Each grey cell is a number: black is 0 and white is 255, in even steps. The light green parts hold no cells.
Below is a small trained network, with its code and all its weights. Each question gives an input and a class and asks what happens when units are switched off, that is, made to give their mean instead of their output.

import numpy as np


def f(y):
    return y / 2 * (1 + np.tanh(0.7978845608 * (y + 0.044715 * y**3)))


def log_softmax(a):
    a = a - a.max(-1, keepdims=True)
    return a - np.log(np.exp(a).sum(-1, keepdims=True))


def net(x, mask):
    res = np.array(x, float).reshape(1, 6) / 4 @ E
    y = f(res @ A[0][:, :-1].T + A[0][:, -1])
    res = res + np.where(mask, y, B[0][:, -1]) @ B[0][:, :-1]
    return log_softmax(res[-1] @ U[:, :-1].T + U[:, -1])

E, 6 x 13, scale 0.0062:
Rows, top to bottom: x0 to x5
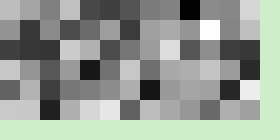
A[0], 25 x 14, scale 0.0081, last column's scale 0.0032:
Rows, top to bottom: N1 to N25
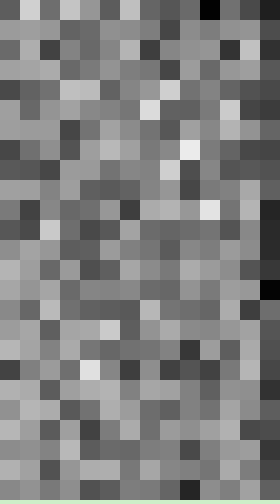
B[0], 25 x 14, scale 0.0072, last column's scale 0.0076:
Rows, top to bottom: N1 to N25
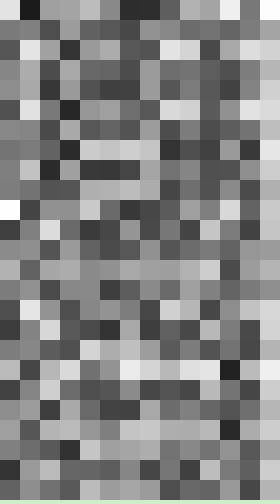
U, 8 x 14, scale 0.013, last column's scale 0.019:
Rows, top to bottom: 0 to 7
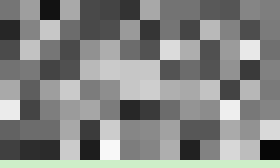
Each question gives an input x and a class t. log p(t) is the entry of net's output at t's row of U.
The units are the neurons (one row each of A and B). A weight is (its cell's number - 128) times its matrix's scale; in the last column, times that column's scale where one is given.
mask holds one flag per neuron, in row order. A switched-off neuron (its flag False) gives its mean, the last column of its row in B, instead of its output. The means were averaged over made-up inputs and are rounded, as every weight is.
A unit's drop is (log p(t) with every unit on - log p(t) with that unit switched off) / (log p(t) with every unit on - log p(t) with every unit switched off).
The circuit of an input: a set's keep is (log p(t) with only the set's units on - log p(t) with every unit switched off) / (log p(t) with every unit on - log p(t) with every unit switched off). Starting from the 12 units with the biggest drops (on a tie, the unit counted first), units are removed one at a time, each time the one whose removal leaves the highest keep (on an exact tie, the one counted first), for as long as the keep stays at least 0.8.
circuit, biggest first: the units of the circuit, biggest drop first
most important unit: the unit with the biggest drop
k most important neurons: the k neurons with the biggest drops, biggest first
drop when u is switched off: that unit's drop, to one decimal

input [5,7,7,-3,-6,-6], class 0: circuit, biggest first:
(N9)
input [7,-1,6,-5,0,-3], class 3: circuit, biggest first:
(N18; N10)
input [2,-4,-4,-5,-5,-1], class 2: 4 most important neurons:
(N16; N6; N22; N14)
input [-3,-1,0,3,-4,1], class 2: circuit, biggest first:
(N6; N16)
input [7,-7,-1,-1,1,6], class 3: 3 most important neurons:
(N18; N10; N23)
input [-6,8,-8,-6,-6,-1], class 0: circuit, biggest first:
(N7; N4)
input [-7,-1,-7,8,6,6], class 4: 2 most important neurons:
(N22; N14)
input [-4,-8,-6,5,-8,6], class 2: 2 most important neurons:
(N6; N16)
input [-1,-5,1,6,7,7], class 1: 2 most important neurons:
(N20; N17)
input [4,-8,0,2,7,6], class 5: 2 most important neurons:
(N1; N6)
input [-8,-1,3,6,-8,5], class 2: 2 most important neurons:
(N6; N16)
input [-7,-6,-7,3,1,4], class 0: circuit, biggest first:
(N21; N7)
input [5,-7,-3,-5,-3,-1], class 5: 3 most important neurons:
(N1; N8; N22)
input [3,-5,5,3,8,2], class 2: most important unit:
N3
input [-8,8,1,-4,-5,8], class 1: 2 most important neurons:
(N17; N24)
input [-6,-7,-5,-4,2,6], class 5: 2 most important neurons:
(N1; N12)
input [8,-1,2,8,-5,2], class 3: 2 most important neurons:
(N10; N19)
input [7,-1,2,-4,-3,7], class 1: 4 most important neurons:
(N17; N20; N24; N8)
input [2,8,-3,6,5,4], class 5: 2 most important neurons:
(N11; N19)
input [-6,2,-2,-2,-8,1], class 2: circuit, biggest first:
(N6)
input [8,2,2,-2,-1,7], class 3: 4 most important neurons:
(N18; N10; N23; N12)
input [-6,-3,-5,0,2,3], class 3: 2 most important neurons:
(N8; N9)
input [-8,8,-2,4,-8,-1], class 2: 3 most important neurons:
(N16; N6; N1)
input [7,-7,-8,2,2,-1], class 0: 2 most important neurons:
(N21; N4)
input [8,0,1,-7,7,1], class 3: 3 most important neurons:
(N18; N10; N25)
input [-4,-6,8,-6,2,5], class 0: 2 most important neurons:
(N5; N9)
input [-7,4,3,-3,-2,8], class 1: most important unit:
N17
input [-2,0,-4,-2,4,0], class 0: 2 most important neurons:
(N6; N16)
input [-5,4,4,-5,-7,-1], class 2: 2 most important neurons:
(N16; N6)
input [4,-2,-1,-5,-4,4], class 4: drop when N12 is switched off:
0.2
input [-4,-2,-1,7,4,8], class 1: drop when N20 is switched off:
0.2
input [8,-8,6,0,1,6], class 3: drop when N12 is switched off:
0.0
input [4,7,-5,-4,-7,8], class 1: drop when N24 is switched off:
0.2
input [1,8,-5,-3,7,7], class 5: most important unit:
N11
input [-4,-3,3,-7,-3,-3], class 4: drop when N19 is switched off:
0.8
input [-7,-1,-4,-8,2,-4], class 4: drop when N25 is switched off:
0.1
